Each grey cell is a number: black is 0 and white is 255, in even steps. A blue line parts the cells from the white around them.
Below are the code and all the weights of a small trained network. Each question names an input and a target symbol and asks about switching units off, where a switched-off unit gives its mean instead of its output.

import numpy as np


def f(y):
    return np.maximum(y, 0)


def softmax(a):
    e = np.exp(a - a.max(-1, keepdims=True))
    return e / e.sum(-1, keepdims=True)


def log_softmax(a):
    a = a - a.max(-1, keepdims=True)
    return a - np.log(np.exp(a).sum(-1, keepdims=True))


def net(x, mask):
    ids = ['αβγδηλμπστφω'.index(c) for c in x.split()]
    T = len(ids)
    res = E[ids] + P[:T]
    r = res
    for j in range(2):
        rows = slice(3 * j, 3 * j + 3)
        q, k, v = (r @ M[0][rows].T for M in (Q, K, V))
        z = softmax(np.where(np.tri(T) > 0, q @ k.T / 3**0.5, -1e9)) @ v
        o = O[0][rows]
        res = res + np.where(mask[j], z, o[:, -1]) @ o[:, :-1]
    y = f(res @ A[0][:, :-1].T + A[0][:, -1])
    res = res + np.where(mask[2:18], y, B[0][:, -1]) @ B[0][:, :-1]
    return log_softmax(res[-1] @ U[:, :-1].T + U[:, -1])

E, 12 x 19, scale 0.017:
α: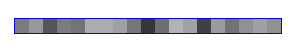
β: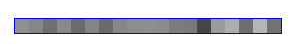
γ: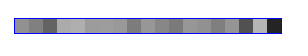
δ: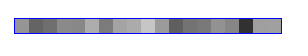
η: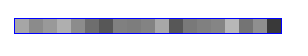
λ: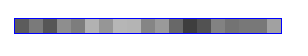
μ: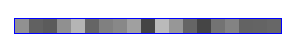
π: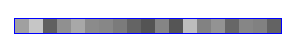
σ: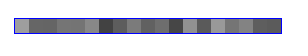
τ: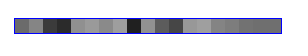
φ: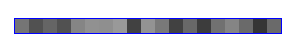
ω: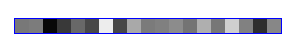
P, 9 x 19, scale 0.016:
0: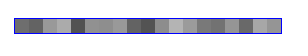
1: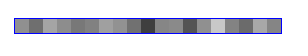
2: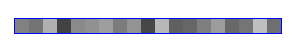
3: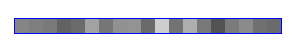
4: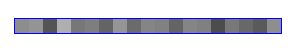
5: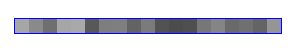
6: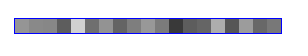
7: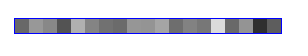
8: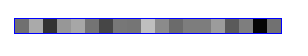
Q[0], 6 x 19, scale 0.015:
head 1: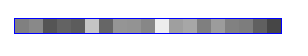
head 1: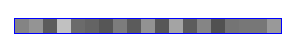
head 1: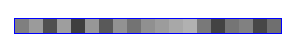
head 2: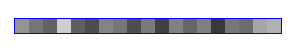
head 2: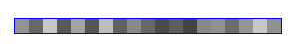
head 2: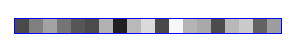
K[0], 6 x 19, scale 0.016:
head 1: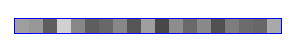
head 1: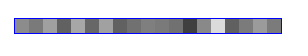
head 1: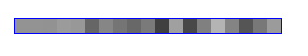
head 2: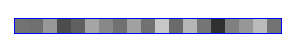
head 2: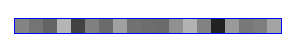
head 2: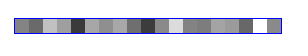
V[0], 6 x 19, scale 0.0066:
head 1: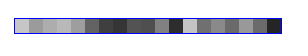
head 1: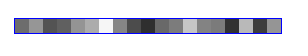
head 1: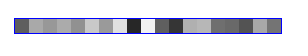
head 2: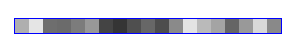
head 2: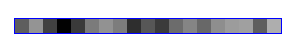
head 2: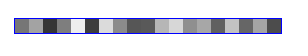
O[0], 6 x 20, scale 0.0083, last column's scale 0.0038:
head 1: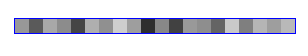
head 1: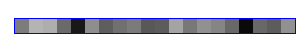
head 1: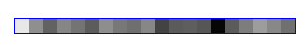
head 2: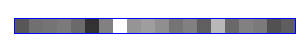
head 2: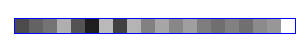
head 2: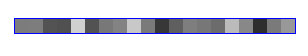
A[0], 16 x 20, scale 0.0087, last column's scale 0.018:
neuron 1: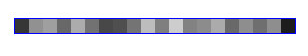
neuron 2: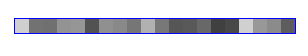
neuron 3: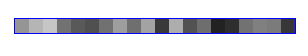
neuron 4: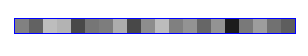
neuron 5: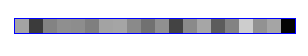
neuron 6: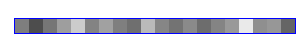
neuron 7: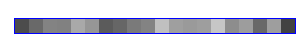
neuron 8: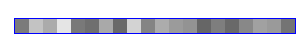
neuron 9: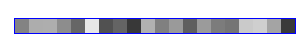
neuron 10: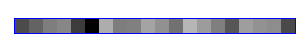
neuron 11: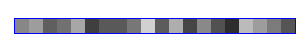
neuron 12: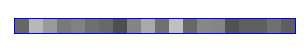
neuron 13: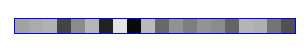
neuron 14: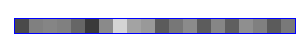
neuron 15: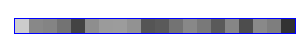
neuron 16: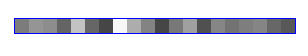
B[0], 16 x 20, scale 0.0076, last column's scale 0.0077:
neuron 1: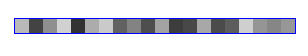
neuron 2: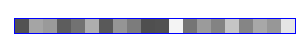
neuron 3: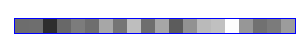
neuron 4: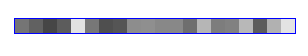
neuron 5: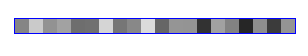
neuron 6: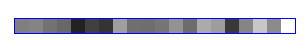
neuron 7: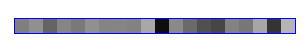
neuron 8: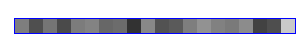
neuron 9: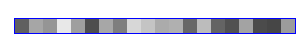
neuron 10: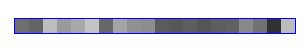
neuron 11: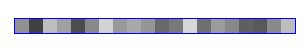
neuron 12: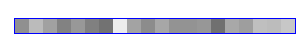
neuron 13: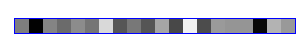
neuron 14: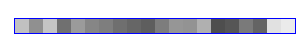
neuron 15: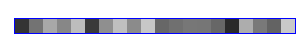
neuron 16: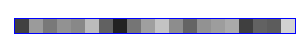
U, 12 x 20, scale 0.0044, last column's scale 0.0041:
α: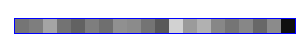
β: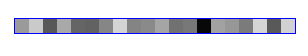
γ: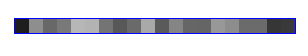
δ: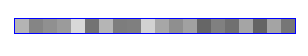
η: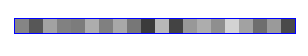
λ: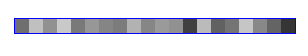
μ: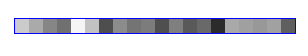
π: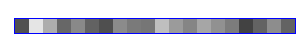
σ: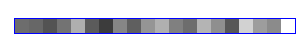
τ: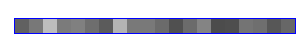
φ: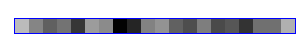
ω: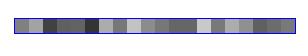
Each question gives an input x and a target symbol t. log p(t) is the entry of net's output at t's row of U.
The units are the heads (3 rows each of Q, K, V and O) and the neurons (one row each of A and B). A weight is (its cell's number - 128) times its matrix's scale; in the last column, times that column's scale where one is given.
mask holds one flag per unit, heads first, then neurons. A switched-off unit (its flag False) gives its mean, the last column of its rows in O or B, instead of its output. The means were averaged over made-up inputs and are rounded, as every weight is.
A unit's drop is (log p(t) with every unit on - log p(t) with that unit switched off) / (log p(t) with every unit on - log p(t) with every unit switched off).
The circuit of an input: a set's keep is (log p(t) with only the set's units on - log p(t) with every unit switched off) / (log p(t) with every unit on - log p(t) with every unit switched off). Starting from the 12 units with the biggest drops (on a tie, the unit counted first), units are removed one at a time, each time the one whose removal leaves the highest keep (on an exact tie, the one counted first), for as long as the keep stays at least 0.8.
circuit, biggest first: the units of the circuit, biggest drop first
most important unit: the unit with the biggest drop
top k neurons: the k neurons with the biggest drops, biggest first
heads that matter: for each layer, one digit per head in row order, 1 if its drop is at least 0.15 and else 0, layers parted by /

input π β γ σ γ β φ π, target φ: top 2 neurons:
neuron 8; neuron 12
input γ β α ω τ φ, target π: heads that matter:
10
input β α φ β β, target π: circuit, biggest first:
head 1
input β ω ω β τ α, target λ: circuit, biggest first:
head 1; neuron 1
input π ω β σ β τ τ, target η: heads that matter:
10
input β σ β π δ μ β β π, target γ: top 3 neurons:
neuron 7; neuron 16; neuron 6
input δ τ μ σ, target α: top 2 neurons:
neuron 2; neuron 11
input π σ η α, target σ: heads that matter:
01
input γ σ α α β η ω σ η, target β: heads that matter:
10
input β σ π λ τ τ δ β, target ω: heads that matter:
10
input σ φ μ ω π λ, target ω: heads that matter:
01
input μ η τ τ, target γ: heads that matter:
10
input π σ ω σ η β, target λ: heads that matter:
10
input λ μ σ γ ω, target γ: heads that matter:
10
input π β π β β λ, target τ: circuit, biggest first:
head 1; neuron 15
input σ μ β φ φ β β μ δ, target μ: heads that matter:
01
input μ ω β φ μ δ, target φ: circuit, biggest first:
head 2
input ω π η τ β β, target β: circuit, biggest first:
head 1; neuron 5
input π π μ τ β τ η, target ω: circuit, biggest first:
neuron 3; head 1
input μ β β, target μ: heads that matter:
01
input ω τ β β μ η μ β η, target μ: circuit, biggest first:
head 2
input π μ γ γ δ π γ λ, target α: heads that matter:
10
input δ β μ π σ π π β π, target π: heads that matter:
01
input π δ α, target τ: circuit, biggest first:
head 1; neuron 15
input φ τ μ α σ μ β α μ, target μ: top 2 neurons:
neuron 7; neuron 16
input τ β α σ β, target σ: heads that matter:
11
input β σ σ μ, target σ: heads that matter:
11
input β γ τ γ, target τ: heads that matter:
01
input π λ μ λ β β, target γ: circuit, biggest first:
head 1; neuron 7
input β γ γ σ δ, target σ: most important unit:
head 2
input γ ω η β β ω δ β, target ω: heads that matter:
01
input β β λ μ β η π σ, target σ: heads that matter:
11
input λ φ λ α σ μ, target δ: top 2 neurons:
neuron 11; neuron 6
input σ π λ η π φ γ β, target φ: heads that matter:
01
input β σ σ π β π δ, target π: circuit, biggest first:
head 2; neuron 16; neuron 14
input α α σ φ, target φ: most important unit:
head 2
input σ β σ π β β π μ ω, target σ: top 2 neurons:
neuron 6; neuron 11
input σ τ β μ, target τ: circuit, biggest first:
head 2; neuron 10
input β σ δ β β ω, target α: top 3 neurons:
neuron 2; neuron 11; neuron 6
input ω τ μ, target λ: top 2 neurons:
neuron 1; neuron 12
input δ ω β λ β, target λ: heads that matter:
11
